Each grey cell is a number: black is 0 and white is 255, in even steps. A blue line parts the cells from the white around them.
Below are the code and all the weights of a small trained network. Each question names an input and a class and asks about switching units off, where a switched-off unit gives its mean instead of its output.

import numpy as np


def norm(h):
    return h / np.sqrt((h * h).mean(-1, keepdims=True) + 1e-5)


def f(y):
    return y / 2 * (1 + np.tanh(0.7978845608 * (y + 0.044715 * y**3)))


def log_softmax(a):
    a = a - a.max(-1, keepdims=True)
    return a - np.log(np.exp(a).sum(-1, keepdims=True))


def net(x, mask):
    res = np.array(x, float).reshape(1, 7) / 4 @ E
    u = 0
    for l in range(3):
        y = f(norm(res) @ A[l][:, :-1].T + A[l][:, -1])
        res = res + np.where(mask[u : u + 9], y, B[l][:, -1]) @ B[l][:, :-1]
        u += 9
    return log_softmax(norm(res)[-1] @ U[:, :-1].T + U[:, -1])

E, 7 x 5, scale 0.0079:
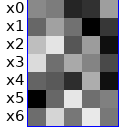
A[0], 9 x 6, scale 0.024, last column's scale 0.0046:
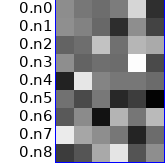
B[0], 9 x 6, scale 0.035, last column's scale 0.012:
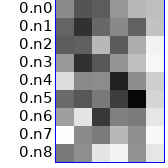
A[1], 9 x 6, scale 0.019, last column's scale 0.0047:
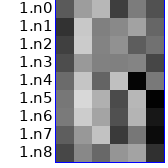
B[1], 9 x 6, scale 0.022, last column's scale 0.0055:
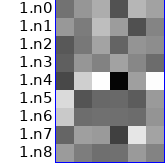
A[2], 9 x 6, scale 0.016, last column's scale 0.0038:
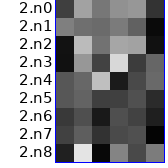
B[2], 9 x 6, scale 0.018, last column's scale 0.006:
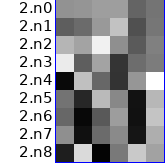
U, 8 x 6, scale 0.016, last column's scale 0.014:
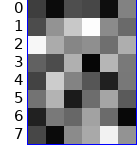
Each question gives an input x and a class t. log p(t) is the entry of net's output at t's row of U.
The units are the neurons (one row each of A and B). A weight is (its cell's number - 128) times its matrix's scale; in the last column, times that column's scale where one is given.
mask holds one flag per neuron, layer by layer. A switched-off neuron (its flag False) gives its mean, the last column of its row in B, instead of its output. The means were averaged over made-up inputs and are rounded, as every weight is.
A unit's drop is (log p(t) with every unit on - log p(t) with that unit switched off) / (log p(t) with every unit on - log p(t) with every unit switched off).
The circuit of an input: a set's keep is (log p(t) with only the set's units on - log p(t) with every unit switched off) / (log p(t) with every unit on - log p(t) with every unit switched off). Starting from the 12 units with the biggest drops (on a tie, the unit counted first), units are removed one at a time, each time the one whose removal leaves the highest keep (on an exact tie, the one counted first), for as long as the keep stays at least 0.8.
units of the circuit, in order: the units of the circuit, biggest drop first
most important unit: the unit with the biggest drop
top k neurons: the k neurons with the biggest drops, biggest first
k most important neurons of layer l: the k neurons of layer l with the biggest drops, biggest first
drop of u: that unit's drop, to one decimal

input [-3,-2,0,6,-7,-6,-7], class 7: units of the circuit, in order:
0.n4
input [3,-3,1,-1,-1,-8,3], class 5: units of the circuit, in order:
0.n6; 0.n8
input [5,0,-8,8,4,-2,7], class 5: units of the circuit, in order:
0.n6; 0.n7
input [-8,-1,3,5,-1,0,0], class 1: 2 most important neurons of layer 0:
0.n8; 0.n4
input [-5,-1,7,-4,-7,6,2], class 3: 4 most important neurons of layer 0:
0.n7; 0.n4; 0.n6; 0.n2
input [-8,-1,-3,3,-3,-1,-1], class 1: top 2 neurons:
0.n8; 0.n4
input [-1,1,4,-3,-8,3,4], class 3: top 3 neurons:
0.n7; 0.n6; 0.n2
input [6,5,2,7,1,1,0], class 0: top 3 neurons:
0.n5; 0.n1; 0.n8
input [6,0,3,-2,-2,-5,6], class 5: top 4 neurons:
0.n6; 0.n8; 2.n8; 0.n2
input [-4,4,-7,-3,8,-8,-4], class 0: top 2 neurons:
0.n5; 0.n8
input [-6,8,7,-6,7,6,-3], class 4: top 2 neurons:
0.n5; 0.n3
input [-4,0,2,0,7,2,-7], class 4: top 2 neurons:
0.n5; 1.n4
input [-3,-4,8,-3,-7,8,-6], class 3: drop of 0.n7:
0.2
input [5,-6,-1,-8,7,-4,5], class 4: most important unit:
0.n6
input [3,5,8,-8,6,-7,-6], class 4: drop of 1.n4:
0.2
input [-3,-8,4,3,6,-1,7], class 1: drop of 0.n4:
0.2
